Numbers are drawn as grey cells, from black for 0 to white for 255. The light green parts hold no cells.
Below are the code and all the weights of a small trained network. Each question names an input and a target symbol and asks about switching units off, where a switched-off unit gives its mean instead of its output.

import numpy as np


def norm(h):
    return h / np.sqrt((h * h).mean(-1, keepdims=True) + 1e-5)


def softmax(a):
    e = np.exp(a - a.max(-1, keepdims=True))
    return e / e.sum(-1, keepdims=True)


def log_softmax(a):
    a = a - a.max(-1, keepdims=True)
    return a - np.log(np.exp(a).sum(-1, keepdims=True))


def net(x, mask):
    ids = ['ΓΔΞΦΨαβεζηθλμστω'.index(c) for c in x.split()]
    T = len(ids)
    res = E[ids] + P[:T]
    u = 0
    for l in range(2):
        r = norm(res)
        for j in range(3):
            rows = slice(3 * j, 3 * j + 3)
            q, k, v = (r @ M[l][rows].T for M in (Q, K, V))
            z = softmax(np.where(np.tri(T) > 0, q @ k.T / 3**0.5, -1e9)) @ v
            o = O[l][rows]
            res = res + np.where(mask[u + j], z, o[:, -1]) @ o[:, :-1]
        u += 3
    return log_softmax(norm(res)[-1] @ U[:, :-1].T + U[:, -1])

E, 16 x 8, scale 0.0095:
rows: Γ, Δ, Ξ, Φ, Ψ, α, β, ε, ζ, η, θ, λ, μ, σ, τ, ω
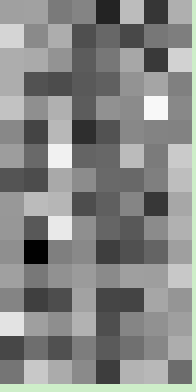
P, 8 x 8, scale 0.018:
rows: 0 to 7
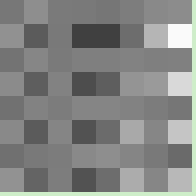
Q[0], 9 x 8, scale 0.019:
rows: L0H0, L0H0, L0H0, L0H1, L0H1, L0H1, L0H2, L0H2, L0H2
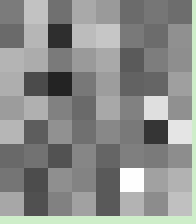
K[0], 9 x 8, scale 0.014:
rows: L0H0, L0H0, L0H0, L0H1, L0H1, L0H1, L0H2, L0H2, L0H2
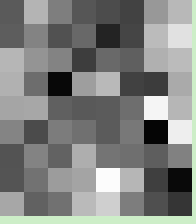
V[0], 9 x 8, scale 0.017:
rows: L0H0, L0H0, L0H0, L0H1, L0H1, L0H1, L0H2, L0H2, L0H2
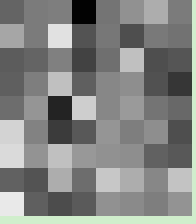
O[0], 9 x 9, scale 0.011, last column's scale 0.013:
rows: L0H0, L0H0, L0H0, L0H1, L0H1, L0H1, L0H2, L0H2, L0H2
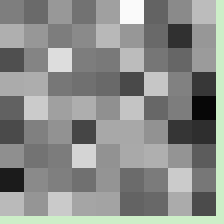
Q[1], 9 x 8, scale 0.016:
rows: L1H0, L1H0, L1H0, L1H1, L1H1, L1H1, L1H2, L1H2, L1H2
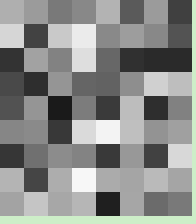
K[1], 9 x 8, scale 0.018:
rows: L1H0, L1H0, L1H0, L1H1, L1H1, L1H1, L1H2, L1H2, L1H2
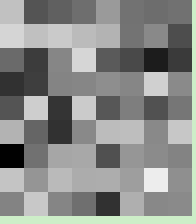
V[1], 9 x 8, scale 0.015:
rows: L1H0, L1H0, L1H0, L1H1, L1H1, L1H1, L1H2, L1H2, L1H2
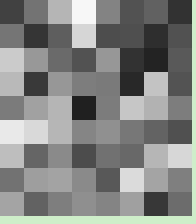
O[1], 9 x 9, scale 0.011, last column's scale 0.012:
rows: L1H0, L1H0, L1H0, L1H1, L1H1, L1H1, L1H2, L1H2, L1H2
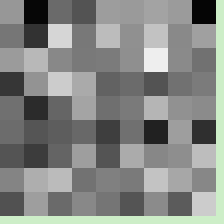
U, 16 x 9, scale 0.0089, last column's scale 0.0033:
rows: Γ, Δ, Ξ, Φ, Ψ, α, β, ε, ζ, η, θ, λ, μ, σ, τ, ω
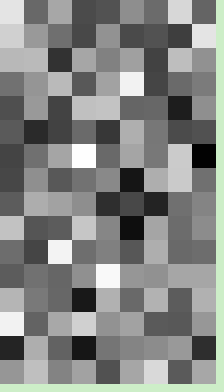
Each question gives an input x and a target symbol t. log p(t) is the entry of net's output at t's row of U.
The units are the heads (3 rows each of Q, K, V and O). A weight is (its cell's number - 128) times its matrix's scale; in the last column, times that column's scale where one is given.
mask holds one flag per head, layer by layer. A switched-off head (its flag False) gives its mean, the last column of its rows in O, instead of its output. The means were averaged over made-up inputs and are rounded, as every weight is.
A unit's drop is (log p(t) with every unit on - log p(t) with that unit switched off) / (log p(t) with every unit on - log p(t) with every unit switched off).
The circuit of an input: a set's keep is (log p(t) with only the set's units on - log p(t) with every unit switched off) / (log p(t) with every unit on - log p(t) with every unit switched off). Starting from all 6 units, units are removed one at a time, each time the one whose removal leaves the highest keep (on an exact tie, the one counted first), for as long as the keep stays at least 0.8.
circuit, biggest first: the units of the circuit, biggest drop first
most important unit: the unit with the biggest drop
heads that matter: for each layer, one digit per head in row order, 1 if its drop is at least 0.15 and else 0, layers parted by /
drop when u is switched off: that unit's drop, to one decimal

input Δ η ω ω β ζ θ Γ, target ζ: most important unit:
L0H0
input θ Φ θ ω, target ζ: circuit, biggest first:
[L1H1, L0H2]
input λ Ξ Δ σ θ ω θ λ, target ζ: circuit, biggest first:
[L0H0, L1H1]
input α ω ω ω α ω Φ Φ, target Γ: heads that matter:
101 / 111
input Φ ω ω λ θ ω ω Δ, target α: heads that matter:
011 / 000
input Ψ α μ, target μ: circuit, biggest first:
[L0H1, L1H0, L1H1, L1H2]
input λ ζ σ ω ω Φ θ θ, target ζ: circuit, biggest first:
[L0H0, L1H1]
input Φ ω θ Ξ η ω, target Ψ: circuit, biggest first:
[L0H0, L0H2]
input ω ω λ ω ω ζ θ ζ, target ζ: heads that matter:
100 / 010
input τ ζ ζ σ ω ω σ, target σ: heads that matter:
101 / 000
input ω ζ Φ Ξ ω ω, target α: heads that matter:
011 / 100
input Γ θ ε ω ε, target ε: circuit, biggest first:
[L0H2, L0H1]
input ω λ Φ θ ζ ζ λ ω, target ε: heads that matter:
100 / 000
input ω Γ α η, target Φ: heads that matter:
100 / 000
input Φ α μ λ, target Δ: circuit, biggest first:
[L0H2]
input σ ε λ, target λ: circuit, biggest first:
[L0H2, L1H1]
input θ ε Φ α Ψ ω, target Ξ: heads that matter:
101 / 100
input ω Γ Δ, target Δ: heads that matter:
101 / 111
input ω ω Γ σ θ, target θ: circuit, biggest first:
[L1H0, L0H0]
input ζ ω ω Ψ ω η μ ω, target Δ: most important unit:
L0H1
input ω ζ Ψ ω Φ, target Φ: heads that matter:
110 / 000
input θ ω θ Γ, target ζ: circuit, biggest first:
[L1H1, L0H2]
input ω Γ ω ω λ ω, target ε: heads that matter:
101 / 000
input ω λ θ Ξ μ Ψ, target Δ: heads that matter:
110 / 000
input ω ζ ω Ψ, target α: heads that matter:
011 / 000
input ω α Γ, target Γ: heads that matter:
011 / 111
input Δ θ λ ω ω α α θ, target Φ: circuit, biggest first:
[L0H0]
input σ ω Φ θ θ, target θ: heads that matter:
100 / 110
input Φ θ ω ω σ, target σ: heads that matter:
001 / 000
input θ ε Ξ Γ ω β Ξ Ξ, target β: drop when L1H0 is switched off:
0.2
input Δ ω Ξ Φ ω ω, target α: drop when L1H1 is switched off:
0.1
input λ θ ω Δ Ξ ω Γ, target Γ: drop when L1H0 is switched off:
0.4
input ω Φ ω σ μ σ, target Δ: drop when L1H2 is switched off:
0.2
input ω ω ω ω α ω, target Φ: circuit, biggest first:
[L0H0]
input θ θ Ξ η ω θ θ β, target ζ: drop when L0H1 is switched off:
0.0
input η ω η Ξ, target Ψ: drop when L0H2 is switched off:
0.2
